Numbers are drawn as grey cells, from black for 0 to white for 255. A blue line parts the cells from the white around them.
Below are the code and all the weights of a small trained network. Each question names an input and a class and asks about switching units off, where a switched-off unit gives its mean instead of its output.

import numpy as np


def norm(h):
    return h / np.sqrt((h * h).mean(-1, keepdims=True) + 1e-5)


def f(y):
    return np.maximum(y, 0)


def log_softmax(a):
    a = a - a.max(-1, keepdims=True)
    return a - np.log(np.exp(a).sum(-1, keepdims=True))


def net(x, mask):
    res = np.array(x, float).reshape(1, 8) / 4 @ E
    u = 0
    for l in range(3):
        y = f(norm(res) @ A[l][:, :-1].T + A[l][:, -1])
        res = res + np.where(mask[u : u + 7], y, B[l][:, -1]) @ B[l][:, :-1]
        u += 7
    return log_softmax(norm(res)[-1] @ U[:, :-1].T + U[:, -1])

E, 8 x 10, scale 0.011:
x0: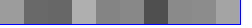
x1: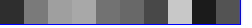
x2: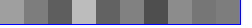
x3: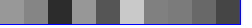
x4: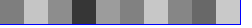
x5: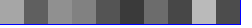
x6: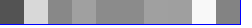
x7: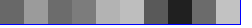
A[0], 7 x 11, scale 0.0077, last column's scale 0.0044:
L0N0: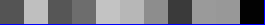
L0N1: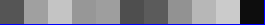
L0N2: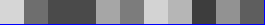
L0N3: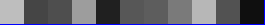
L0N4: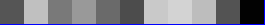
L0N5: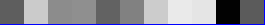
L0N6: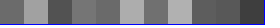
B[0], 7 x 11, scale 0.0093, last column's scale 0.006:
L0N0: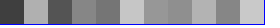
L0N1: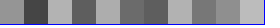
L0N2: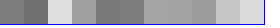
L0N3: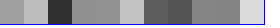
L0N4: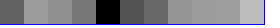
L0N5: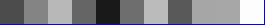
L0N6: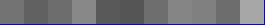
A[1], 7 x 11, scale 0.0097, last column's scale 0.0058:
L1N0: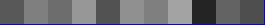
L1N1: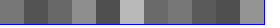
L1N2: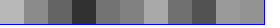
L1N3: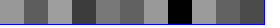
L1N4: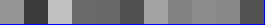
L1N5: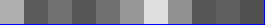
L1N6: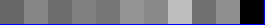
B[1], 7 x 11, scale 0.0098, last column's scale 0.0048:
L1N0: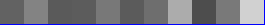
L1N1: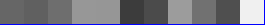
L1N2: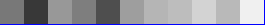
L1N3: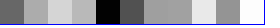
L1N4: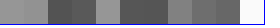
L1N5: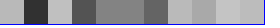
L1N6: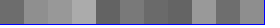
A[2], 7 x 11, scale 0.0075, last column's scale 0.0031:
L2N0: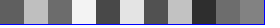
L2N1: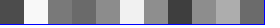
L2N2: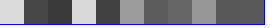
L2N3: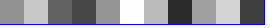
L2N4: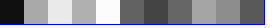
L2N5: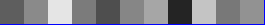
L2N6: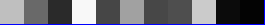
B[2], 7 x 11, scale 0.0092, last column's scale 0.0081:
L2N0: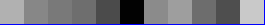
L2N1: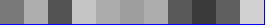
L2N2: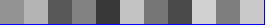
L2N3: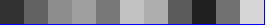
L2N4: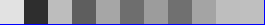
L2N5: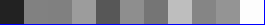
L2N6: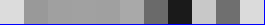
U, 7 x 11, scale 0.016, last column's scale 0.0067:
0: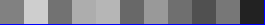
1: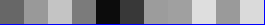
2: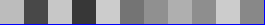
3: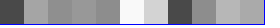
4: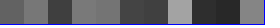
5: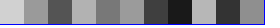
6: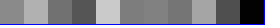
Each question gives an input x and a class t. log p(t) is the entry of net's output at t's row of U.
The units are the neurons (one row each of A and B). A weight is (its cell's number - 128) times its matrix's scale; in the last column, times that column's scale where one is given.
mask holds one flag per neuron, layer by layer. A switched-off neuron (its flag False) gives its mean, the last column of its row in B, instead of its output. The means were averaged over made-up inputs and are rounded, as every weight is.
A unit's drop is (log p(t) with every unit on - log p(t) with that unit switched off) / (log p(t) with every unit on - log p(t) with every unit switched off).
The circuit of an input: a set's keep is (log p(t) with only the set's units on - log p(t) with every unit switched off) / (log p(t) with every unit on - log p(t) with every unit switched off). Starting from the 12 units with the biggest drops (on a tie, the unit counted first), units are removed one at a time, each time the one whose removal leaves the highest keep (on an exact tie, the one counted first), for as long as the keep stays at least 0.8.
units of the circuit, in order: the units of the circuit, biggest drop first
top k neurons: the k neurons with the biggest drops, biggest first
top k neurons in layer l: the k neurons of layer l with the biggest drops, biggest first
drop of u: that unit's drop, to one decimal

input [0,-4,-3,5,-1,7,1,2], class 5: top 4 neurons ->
L0N3; L2N6; L0N5; L0N2
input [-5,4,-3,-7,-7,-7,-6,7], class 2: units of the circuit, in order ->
L2N4
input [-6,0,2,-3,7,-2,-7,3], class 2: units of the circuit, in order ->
L0N5; L1N5
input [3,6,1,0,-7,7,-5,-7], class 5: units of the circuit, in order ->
L2N6; L0N3
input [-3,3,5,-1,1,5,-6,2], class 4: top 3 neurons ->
L1N0; L0N5; L1N1
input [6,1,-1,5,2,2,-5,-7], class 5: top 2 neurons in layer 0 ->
L0N3; L0N5
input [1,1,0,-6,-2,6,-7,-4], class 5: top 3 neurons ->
L0N5; L0N3; L1N4
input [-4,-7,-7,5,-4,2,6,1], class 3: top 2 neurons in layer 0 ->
L0N0; L0N1
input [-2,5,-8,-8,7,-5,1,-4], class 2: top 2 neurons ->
L1N3; L2N4
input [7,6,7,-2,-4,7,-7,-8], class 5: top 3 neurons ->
L2N6; L0N3; L2N2
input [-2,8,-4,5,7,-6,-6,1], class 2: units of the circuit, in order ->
L1N5; L2N3
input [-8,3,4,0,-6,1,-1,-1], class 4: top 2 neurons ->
L1N0; L1N1
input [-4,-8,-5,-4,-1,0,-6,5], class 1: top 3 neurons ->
L1N3; L0N3; L1N2
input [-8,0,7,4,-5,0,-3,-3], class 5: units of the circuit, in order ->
L2N6
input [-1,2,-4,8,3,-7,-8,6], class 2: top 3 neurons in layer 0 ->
L0N2; L0N3; L0N4
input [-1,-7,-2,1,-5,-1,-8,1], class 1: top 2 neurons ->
L1N3; L1N2
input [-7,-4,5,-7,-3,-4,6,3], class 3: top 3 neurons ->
L0N0; L1N3; L2N1
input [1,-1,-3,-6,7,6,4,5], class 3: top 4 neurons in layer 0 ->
L0N0; L0N5; L0N4; L0N6
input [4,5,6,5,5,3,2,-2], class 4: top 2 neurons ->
L1N0; L1N3
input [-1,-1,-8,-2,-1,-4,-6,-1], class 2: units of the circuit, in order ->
L0N5
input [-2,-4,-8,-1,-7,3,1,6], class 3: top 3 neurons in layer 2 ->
L2N0; L2N1; L2N3
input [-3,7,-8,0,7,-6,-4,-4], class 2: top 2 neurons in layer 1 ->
L1N3; L1N5
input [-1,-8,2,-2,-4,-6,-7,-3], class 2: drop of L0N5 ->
0.2
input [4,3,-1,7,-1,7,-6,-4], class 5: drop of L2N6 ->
0.1
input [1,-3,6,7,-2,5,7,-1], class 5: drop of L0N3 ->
0.3
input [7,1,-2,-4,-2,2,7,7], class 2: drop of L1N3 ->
0.0
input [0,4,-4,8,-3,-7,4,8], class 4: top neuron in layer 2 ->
L2N0
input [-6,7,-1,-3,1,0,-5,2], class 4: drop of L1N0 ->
0.1
